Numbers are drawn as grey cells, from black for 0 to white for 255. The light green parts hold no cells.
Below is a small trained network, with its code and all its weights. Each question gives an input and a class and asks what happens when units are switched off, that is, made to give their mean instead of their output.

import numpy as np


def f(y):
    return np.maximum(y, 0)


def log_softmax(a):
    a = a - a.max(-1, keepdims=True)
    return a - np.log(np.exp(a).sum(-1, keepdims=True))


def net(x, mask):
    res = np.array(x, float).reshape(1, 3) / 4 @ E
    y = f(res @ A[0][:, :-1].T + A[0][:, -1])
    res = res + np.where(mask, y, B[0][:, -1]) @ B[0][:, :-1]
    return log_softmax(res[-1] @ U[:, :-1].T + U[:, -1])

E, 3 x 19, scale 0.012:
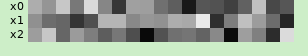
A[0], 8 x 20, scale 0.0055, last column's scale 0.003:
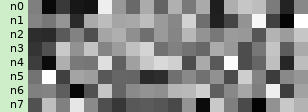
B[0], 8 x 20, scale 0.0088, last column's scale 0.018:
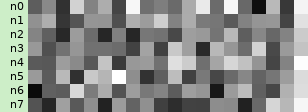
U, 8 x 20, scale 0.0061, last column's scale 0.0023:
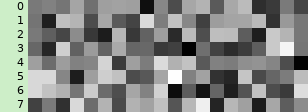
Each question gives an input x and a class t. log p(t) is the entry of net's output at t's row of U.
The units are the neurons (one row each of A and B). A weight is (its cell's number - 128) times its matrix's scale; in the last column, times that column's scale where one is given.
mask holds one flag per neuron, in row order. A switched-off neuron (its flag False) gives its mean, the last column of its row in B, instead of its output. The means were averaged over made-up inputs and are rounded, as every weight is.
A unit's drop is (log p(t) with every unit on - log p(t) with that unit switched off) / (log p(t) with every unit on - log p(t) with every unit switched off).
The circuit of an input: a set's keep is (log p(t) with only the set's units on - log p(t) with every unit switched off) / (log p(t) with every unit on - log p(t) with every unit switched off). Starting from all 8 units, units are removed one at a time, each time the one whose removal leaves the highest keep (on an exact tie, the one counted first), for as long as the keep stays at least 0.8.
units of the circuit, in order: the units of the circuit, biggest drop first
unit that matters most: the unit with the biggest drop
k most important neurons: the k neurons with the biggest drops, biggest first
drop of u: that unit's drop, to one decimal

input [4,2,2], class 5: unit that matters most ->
n7
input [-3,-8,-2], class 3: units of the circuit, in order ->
(n7, n0)
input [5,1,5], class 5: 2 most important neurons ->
(n7, n5)
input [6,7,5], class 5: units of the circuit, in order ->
(n5, n6)
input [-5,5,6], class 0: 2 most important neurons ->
(n5, n1)
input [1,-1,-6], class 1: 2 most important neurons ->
(n3, n4)
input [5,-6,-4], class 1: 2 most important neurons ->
(n3, n5)
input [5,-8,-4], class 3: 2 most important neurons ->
(n7, n4)
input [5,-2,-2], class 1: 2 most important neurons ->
(n0, n3)
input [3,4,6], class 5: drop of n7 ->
0.1
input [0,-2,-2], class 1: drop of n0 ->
0.3
